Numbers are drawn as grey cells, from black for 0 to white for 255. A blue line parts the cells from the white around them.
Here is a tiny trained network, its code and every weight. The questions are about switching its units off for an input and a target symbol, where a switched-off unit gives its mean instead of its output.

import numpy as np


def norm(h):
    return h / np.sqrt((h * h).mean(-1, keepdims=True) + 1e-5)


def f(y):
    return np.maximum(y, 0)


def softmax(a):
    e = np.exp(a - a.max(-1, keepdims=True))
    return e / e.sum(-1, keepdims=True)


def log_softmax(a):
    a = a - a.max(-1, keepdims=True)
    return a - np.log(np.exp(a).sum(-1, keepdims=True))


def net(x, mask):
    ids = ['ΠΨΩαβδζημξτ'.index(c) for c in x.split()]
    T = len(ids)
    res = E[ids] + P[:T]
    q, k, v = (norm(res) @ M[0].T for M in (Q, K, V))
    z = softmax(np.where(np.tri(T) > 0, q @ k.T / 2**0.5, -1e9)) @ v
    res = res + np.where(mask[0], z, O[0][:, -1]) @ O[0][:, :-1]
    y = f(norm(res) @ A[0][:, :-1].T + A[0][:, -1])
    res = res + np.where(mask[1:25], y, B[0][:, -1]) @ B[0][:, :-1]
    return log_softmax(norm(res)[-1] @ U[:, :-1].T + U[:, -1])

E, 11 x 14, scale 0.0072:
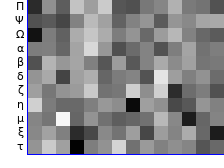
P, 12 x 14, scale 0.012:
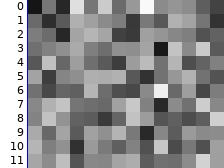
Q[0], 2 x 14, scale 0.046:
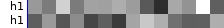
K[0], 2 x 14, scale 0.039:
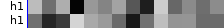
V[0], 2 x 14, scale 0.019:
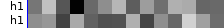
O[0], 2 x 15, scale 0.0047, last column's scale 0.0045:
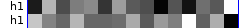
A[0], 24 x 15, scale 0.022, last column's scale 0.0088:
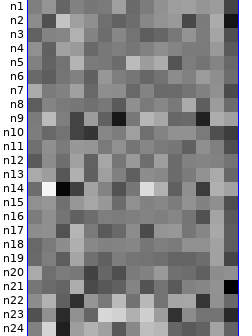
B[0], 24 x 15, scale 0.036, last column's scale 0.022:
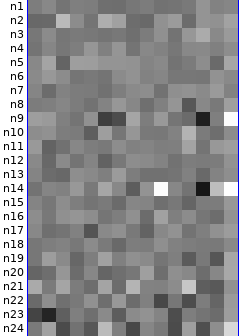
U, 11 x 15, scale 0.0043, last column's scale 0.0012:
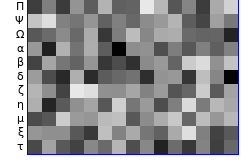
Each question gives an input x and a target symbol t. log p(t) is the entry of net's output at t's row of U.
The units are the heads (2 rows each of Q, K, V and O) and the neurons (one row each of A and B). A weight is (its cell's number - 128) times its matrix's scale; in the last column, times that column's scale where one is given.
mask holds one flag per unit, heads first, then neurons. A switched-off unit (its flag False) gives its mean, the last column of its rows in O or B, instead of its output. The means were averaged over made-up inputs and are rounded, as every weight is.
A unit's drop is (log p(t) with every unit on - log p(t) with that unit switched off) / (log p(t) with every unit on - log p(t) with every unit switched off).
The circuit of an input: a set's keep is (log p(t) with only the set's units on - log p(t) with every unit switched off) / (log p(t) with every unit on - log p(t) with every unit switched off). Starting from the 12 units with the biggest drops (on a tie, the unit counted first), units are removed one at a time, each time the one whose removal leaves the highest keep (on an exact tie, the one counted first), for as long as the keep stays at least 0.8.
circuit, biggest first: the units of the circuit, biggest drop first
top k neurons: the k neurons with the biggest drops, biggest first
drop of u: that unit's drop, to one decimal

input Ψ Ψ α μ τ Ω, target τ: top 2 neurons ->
n14, n9
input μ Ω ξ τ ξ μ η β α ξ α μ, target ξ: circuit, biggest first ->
h1, n14, n9, n21
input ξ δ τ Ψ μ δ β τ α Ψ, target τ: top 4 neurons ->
n14, n9, n24, n19
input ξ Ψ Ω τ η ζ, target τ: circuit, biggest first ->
h1, n14, n9
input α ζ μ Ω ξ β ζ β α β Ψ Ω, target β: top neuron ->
n14
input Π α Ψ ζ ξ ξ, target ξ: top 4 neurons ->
n14, n9, n21, n24
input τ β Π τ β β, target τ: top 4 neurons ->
n14, n9, n24, n19
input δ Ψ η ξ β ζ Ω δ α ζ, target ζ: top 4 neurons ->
n5, n14, n9, n24
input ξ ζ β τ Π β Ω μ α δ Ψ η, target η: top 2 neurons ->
n14, n9
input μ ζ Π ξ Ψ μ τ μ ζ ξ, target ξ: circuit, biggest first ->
n14, n9, n10
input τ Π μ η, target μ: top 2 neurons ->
n9, n24
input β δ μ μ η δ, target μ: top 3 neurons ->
n9, n24, n14
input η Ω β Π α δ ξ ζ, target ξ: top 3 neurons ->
n14, n9, n21
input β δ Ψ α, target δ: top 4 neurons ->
n14, n9, n24, n17
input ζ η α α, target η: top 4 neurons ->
n14, n9, n24, n11
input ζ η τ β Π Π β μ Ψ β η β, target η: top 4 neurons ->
n14, n9, n11, n24
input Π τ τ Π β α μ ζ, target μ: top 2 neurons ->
n9, n24
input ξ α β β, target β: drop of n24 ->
0.2
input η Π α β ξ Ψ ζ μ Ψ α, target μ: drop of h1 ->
0.9
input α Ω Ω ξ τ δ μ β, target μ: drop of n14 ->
0.3
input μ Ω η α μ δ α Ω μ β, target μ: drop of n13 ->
0.0
